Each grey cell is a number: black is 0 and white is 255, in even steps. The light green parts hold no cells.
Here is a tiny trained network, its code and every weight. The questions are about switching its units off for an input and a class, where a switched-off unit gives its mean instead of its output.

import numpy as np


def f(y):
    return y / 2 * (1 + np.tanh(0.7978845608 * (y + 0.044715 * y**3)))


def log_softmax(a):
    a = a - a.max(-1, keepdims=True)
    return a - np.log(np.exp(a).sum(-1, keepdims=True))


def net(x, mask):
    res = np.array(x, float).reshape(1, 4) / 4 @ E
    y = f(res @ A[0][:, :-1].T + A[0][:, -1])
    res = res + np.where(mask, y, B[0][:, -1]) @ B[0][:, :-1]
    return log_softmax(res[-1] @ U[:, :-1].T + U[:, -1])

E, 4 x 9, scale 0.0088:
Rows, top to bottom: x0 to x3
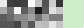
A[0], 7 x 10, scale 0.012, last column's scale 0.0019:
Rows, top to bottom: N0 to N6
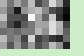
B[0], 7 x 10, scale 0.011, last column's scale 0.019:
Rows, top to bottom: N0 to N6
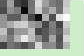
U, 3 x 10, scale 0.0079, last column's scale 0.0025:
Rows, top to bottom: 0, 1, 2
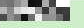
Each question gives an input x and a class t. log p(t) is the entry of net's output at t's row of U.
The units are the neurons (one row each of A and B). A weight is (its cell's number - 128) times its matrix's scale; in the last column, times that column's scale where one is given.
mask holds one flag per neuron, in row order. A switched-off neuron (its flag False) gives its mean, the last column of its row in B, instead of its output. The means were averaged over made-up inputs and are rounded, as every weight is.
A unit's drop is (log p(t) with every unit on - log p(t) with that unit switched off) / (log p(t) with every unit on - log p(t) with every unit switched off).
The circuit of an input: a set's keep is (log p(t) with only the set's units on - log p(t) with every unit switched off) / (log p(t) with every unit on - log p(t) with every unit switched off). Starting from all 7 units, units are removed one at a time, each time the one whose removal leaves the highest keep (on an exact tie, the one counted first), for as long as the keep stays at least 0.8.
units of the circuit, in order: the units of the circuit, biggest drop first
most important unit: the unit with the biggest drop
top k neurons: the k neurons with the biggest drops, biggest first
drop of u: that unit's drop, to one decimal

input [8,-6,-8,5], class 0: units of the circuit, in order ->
(N2)
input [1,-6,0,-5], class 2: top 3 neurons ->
(N1 N3 N4)
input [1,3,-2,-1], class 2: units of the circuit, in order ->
(N2 N3)
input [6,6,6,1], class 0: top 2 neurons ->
(N2 N1)
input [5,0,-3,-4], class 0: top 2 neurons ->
(N2 N3)
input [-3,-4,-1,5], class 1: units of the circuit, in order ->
(N2 N0)
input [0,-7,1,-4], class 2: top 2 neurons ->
(N1 N3)
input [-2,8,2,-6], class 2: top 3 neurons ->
(N0 N6 N3)
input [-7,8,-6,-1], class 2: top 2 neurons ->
(N2 N0)
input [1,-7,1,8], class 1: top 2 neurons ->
(N3 N4)
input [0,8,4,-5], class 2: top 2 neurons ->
(N0 N6)
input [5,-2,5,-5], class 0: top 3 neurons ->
(N2 N3 N4)
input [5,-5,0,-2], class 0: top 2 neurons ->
(N2 N0)
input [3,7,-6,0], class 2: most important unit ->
N0
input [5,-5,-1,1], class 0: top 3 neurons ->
(N2 N0 N6)
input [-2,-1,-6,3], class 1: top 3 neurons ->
(N2 N1 N0)
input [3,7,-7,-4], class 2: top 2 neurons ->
(N0 N6)
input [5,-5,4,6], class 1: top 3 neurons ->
(N3 N4 N0)
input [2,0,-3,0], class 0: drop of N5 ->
0.1
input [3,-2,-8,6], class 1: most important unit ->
N3
